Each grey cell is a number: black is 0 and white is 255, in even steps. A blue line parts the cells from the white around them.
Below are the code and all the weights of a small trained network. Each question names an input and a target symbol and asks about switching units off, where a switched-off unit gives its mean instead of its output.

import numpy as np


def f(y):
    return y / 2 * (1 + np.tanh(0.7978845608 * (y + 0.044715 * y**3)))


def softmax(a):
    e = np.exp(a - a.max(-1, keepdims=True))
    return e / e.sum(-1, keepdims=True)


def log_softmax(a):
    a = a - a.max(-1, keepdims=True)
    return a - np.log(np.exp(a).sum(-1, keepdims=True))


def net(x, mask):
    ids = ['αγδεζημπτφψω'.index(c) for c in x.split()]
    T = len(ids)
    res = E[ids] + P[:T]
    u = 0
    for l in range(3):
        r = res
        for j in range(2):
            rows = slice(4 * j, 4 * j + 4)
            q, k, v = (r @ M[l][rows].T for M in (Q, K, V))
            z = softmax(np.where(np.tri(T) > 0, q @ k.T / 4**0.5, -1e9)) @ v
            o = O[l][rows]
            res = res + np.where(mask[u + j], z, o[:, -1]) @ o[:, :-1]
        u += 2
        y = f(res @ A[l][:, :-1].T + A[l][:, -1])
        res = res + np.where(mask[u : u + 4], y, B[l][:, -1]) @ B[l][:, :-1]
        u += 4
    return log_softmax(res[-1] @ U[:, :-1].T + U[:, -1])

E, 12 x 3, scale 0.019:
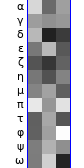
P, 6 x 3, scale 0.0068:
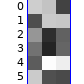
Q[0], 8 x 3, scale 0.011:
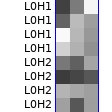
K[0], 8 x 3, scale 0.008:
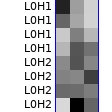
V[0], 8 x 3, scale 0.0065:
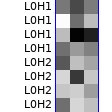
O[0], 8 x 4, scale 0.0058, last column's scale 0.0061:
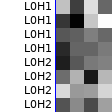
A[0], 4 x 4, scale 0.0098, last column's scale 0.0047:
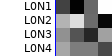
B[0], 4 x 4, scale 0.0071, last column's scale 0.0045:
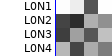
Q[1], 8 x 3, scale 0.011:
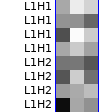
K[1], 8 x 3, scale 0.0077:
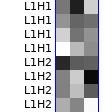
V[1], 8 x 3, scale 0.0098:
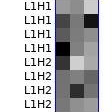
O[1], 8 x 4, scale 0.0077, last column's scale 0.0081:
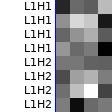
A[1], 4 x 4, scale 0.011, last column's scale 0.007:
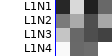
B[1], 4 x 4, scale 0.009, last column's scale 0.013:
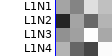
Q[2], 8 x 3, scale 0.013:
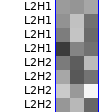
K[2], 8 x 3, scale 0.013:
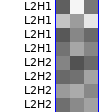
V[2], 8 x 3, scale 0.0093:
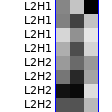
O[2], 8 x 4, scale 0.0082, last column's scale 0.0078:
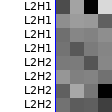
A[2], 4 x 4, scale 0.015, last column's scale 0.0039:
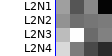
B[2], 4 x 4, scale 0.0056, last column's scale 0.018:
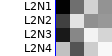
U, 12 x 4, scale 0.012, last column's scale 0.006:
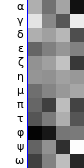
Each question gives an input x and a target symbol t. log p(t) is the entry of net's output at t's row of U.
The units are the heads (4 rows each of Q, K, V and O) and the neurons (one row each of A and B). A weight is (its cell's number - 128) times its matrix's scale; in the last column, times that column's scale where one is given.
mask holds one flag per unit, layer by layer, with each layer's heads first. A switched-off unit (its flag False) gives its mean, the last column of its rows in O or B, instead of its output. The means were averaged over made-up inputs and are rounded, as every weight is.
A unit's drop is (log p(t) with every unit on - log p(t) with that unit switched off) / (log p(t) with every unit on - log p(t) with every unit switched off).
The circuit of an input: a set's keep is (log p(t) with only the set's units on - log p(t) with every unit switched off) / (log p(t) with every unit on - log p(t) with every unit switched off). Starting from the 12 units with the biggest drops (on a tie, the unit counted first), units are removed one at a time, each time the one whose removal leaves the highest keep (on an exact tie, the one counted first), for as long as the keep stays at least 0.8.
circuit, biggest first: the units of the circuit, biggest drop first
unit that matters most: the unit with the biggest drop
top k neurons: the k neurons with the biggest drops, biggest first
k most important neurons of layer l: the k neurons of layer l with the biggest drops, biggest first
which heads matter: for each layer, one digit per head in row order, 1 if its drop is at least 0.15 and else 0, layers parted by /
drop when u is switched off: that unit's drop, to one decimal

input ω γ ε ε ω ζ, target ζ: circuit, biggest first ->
[L0N1; L2N3; L1H1]
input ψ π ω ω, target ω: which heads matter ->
00 / 10 / 00
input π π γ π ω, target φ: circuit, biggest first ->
[L1H1]
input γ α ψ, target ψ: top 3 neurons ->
[L2N4; L2N3; L1N4]
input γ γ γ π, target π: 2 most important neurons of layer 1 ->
[L1N2; L1N4]
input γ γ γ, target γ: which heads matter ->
00 / 00 / 00
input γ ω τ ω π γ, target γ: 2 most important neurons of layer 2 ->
[L2N3; L2N1]
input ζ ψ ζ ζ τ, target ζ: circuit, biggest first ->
[L1N1; L0H1]
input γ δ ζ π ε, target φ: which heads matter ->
00 / 10 / 00
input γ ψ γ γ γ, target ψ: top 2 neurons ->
[L1N3; L2N4]
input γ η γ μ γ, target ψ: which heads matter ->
00 / 00 / 00
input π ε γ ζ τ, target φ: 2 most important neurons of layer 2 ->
[L2N4; L2N2]
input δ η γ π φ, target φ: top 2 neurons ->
[L0N3; L2N4]
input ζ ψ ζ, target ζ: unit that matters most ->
L0N1
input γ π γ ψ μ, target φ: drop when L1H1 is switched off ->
0.4
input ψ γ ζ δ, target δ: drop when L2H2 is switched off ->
0.0
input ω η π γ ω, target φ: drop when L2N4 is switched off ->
0.1
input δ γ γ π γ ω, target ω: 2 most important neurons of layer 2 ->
[L2N3; L2N4]
